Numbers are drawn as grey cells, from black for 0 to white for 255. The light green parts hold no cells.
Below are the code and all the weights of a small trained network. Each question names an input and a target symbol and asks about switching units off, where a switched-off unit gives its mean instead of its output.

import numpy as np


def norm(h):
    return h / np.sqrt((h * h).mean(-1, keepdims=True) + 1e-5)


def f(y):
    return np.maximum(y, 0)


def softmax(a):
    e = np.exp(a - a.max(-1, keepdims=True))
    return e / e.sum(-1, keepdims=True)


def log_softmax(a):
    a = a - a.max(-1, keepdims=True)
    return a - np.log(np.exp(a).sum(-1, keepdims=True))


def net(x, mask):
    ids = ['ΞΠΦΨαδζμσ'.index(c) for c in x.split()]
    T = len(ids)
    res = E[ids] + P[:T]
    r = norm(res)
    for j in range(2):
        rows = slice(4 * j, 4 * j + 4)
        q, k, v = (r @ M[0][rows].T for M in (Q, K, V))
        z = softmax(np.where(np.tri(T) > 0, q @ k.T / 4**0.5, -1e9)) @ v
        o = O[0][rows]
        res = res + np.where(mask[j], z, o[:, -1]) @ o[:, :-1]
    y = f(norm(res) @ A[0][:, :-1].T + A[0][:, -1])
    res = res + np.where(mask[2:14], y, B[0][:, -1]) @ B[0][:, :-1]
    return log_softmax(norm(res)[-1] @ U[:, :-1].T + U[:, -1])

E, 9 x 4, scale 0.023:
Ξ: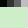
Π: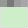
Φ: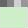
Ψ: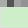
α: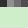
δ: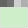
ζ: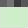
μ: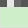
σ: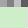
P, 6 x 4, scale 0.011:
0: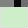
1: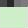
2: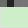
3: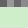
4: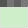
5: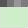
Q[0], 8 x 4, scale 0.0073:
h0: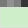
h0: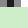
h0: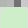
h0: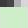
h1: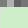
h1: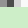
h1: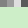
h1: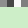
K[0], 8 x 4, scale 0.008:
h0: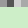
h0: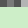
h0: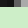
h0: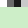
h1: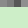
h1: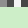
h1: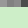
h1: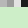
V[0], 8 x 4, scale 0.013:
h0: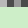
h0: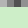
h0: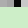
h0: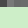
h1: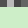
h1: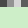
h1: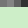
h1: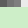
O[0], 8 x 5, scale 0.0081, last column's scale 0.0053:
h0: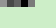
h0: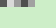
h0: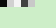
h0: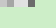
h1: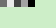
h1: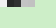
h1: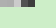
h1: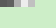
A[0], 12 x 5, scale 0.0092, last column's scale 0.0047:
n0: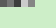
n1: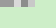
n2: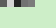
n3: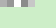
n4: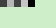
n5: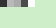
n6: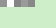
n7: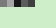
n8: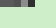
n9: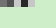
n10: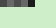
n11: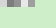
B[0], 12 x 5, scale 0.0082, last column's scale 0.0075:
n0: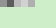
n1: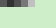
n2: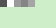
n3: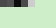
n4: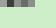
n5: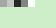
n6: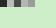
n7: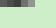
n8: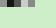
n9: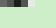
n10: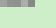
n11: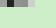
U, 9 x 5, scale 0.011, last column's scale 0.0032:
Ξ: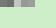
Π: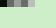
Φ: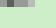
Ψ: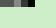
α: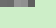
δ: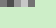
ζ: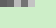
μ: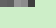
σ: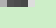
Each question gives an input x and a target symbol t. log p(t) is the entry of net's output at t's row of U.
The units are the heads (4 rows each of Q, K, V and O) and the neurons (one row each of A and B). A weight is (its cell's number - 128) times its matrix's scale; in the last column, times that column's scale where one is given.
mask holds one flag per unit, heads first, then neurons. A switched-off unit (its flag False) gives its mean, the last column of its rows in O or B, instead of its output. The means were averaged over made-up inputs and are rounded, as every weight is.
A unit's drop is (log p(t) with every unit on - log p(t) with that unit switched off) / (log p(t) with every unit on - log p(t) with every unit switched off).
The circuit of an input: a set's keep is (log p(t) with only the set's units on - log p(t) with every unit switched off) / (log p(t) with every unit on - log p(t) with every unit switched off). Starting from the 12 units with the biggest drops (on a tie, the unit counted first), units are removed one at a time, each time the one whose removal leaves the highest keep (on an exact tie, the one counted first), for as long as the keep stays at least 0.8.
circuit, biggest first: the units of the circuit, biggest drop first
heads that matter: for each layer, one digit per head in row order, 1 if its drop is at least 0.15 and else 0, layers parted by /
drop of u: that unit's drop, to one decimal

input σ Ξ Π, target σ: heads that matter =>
01
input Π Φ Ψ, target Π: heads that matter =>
10
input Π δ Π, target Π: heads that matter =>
10
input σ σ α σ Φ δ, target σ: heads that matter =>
01
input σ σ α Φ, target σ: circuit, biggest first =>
[h1]
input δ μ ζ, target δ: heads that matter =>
10
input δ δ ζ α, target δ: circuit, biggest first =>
[h0; n0]
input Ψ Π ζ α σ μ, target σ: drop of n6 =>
-0.1
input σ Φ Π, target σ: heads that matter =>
11
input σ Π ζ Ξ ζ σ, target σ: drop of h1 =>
0.2
